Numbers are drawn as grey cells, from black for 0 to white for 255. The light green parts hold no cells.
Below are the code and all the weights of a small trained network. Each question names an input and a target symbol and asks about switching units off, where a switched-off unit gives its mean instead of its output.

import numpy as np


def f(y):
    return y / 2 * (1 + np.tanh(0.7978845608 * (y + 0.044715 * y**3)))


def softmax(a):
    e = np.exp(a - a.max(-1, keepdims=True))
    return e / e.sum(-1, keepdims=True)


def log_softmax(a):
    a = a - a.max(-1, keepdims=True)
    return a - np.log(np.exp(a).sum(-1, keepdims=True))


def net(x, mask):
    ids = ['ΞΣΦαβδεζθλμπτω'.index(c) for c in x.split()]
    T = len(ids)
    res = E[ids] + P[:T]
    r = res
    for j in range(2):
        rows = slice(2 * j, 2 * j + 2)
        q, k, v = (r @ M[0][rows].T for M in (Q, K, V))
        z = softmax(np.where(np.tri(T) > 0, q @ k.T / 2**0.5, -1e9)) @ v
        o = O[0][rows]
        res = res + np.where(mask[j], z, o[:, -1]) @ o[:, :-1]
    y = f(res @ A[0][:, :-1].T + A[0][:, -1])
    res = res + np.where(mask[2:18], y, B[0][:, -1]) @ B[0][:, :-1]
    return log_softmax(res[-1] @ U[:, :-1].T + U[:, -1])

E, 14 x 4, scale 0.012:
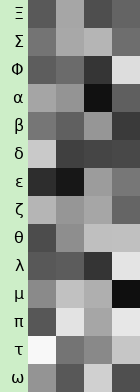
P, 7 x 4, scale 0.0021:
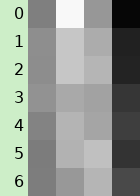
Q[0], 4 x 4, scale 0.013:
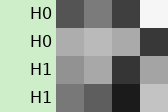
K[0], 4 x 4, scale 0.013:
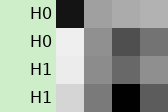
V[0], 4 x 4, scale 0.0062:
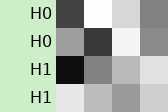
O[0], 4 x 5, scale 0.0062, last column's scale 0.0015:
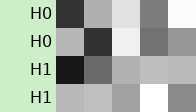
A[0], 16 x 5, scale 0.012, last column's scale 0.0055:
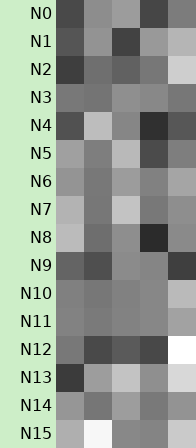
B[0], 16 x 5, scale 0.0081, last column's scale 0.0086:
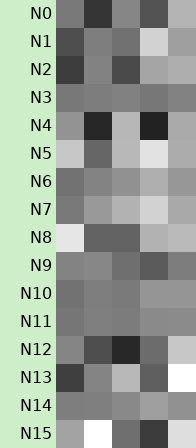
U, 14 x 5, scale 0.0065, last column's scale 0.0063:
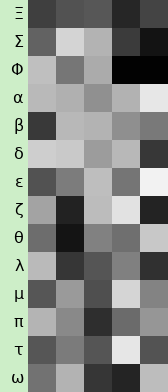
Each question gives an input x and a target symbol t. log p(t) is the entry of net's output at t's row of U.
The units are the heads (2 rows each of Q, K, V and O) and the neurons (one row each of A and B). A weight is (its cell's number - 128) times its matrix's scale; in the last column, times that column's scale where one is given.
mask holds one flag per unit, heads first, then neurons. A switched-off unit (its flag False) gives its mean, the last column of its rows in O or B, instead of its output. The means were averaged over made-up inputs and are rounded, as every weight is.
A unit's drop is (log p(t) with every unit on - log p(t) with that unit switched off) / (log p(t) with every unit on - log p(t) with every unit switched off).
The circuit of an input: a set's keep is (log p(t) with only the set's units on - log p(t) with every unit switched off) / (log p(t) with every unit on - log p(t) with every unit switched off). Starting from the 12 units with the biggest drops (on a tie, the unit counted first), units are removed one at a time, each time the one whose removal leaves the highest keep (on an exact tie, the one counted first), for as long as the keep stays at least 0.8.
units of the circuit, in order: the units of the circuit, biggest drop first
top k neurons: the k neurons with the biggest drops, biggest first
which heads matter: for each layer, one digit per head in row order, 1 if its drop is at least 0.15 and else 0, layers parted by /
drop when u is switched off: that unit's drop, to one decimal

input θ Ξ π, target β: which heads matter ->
01
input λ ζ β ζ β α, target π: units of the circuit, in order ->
(H1; N13; N8; N12)
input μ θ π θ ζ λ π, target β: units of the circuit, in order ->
(N13; H1; H0)
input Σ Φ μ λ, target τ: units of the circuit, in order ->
(N1; N15; H0; N4)
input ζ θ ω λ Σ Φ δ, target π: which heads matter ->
10
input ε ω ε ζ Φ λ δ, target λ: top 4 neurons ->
(N8; N15; N12; N13)
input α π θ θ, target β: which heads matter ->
01
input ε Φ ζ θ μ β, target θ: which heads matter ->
01
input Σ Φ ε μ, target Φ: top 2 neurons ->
(N4; N1)
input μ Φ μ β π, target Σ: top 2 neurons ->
(N15; N13)
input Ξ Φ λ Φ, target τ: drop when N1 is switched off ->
0.3
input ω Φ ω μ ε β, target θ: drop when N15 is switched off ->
0.2
